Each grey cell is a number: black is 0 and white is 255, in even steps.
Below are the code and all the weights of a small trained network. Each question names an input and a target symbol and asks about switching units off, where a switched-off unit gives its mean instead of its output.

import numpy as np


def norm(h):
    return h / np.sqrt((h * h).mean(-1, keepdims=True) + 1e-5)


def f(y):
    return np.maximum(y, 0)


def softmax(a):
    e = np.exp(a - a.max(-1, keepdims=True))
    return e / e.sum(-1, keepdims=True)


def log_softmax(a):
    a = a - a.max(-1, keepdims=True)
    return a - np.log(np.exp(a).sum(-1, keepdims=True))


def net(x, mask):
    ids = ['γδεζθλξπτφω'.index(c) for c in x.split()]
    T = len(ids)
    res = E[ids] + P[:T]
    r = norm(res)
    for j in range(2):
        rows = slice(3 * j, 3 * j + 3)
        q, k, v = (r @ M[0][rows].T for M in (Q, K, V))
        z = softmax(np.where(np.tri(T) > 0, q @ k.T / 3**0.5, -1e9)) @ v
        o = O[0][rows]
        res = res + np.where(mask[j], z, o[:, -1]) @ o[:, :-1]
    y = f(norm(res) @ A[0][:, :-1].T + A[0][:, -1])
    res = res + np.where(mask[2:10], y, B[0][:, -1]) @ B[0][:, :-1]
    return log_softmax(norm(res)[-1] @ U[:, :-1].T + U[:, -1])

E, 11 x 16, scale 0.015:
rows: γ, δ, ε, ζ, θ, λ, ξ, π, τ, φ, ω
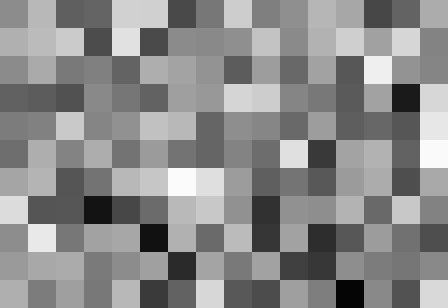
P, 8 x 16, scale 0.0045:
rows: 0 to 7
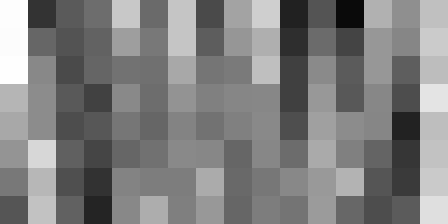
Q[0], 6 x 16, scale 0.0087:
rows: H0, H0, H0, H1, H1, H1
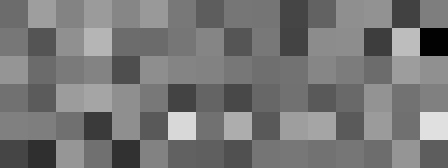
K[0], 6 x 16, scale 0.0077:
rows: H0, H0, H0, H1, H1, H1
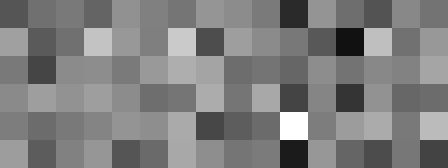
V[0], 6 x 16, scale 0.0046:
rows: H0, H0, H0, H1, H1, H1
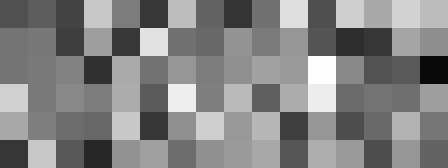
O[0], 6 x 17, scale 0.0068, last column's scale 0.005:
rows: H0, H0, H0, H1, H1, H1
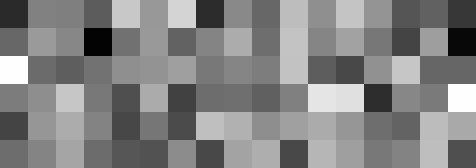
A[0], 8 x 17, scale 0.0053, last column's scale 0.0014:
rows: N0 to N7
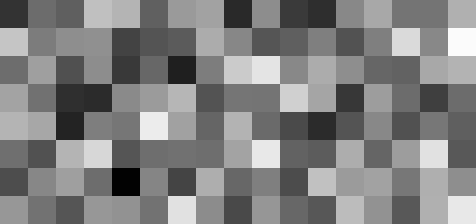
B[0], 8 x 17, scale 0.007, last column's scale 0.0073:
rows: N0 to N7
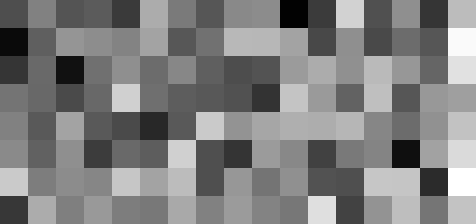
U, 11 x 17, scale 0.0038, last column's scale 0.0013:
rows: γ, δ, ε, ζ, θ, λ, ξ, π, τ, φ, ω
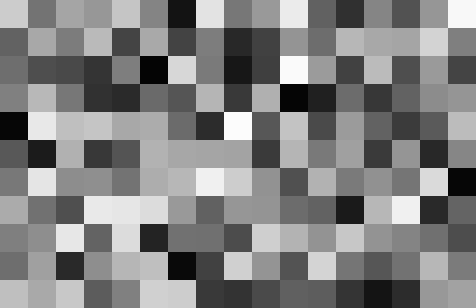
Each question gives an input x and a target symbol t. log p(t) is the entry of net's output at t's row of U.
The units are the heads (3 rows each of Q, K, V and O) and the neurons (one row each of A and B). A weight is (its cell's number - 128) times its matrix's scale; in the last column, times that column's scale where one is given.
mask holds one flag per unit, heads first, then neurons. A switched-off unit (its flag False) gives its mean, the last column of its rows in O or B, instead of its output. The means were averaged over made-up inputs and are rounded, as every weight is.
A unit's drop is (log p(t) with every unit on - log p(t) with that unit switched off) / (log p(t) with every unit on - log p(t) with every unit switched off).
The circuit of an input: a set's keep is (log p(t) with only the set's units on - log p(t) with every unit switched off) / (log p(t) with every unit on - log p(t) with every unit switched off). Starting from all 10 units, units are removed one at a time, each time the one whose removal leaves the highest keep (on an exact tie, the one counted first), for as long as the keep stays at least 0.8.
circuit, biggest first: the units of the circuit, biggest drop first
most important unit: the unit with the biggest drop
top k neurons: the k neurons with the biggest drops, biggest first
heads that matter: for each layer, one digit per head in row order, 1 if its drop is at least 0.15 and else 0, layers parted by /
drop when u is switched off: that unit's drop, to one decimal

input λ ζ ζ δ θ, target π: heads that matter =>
11
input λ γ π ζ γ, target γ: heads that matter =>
01
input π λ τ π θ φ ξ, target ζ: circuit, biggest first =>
H1, H0, N0
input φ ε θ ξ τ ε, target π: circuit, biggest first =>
N6
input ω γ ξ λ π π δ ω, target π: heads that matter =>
11
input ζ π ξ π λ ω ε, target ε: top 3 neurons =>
N3, N4, N6
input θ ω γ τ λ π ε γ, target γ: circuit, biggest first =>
H1, N4, H0
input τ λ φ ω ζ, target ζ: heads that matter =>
11
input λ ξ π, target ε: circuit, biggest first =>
H1, N3, H0
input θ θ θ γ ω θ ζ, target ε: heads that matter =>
00
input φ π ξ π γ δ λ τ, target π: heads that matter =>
11
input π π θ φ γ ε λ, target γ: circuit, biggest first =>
H0, H1, N4
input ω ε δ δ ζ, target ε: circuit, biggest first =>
N5, N2
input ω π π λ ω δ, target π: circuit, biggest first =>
H1
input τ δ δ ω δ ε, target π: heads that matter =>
10
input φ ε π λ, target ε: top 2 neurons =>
N4, N1
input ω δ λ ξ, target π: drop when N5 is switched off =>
0.2
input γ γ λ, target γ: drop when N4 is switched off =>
0.2
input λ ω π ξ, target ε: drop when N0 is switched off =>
-0.1
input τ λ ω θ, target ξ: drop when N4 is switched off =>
0.6
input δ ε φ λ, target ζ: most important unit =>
H1
